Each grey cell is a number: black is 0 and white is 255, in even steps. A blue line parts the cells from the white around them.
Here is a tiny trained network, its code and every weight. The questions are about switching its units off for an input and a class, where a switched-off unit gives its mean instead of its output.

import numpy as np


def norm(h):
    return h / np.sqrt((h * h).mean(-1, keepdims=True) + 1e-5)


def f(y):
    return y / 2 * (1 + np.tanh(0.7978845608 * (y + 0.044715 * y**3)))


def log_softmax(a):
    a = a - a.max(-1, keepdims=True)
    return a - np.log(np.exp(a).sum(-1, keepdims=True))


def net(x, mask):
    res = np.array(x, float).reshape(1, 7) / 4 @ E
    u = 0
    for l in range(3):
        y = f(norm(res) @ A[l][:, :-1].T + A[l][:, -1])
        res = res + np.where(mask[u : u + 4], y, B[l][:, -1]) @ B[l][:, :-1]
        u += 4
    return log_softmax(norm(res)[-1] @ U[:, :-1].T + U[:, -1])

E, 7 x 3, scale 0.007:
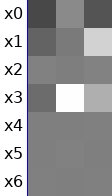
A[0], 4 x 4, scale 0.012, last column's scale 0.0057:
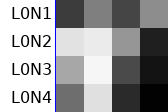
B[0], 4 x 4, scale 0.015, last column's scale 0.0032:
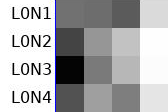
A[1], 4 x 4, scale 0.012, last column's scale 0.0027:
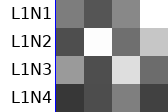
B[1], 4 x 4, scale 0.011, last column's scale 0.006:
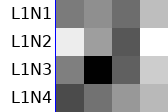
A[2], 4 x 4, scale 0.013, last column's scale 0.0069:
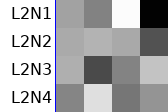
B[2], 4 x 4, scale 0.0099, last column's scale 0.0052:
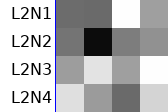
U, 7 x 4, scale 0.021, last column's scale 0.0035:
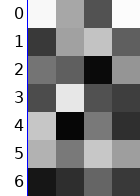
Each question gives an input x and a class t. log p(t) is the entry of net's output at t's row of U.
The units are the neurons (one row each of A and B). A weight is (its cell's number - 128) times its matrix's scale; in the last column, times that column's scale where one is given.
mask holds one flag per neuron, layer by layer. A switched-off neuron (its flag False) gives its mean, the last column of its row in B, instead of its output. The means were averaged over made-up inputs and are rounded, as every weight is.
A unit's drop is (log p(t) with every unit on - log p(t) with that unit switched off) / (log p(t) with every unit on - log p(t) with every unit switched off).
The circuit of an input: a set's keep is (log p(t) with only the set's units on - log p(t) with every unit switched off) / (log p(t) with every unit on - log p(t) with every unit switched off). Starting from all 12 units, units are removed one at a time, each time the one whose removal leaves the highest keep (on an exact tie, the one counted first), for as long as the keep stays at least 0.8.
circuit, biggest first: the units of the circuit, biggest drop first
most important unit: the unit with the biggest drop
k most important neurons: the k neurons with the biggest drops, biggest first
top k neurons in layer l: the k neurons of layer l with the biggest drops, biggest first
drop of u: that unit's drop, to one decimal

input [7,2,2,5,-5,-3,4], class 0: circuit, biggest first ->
L1N2
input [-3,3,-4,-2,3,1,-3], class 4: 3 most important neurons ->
L1N3, L0N3, L1N2
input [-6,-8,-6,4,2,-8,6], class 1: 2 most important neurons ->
L0N3, L0N2
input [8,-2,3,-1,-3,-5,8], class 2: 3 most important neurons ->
L0N1, L0N3, L2N3
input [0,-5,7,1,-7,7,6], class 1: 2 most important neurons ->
L0N3, L1N4
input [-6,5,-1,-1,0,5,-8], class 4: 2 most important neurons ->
L1N3, L1N2
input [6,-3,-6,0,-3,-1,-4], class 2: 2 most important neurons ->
L0N1, L2N3
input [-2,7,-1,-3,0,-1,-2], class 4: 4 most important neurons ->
L1N3, L0N3, L0N2, L0N4
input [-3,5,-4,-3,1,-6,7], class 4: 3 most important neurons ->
L1N3, L0N3, L0N2
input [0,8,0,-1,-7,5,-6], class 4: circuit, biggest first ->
L1N3, L0N3
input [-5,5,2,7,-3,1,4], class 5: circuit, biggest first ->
L1N2, L2N2
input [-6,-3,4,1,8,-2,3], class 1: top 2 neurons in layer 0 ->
L0N2, L0N4
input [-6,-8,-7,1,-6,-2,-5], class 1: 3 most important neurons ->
L0N2, L0N3, L1N4
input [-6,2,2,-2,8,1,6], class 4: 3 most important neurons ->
L1N3, L1N2, L2N4
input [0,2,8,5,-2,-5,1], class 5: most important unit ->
L0N2
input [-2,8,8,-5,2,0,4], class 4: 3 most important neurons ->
L1N3, L0N3, L0N2
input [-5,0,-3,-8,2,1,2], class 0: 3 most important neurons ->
L0N3, L0N2, L2N3
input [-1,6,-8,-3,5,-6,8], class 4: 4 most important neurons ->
L1N3, L0N3, L0N2, L0N4
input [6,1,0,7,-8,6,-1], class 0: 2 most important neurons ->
L1N2, L2N4
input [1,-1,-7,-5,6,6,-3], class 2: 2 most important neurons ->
L1N2, L0N3
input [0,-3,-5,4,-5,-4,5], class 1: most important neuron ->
L0N3
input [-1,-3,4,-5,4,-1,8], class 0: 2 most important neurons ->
L0N3, L2N3
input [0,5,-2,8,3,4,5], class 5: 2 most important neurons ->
L0N2, L2N1
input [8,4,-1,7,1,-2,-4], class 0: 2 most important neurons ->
L1N2, L2N4
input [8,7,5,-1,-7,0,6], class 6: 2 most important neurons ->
L2N3, L0N4
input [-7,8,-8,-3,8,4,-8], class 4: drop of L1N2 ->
0.1
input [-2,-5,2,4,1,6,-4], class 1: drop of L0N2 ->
0.2
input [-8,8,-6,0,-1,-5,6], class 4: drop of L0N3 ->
0.2
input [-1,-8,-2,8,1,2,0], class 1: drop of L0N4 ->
-0.1
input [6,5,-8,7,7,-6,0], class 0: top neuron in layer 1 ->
L1N2
